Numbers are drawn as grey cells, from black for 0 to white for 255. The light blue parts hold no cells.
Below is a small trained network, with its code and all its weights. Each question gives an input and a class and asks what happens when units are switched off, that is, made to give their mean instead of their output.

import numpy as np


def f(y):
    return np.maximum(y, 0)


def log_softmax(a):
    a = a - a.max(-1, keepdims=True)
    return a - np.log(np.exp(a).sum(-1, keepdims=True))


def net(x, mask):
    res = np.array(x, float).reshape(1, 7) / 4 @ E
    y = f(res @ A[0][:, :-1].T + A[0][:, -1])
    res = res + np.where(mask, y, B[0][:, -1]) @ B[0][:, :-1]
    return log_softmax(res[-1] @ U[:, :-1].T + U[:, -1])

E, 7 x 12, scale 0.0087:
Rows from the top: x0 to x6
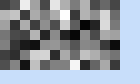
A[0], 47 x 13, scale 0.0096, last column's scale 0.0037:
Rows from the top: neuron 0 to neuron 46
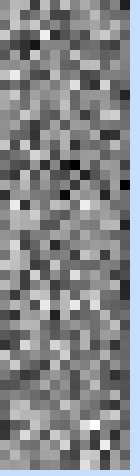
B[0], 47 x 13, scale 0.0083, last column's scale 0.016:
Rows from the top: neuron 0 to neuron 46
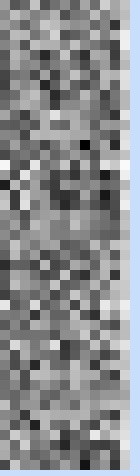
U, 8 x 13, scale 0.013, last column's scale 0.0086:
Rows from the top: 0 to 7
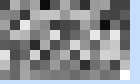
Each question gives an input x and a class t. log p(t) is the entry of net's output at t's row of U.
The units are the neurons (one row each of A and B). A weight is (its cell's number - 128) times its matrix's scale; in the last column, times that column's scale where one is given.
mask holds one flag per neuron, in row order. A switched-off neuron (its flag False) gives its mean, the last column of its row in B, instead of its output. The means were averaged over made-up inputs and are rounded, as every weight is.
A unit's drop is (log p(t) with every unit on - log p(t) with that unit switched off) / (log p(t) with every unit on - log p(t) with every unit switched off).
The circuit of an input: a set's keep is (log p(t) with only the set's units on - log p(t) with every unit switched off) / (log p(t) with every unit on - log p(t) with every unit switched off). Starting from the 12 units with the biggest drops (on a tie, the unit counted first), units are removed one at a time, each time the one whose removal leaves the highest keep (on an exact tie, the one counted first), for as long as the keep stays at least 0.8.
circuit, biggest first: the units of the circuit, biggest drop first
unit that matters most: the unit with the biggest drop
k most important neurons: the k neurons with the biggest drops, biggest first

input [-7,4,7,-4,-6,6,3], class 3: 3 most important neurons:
(neuron 3; neuron 24; neuron 28)
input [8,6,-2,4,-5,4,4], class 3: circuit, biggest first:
(neuron 34)
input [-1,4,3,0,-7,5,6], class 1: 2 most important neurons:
(neuron 11; neuron 41)
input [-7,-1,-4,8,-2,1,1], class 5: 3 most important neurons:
(neuron 16; neuron 34; neuron 43)
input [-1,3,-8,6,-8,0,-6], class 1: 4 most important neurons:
(neuron 2; neuron 21; neuron 41; neuron 32)
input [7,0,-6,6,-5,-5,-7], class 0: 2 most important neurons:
(neuron 46; neuron 25)
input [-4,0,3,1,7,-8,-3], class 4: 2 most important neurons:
(neuron 7; neuron 26)
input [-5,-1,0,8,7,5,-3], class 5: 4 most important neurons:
(neuron 16; neuron 33; neuron 11; neuron 41)
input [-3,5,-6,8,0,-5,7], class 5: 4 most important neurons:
(neuron 16; neuron 14; neuron 46; neuron 36)
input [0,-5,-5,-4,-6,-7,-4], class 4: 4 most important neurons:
(neuron 36; neuron 7; neuron 26; neuron 4)
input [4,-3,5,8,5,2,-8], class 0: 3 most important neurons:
(neuron 14; neuron 18; neuron 30)
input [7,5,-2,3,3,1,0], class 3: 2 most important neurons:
(neuron 34; neuron 43)
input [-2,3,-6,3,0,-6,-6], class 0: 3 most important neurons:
(neuron 46; neuron 25; neuron 6)
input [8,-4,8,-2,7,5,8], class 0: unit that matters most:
neuron 8
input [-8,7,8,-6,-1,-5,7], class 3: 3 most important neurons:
(neuron 3; neuron 24; neuron 28)
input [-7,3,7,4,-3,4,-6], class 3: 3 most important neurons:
(neuron 3; neuron 28; neuron 24)
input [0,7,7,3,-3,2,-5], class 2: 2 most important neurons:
(neuron 44; neuron 35)
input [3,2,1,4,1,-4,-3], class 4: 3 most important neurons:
(neuron 30; neuron 26; neuron 7)
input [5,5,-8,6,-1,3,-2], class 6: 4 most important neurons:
(neuron 20; neuron 42; neuron 45; neuron 46)
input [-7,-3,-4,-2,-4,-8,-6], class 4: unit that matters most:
neuron 36
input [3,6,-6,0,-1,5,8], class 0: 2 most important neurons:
(neuron 27; neuron 5)
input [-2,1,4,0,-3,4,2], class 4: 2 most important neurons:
(neuron 31; neuron 20)
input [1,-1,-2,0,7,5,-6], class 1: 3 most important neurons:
(neuron 13; neuron 37; neuron 4)
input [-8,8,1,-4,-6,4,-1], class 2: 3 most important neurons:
(neuron 20; neuron 44; neuron 9)
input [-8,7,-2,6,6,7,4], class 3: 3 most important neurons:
(neuron 3; neuron 28; neuron 24)
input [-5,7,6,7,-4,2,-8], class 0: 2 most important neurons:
(neuron 14; neuron 18)
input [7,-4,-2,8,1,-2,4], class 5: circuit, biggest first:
(neuron 16)
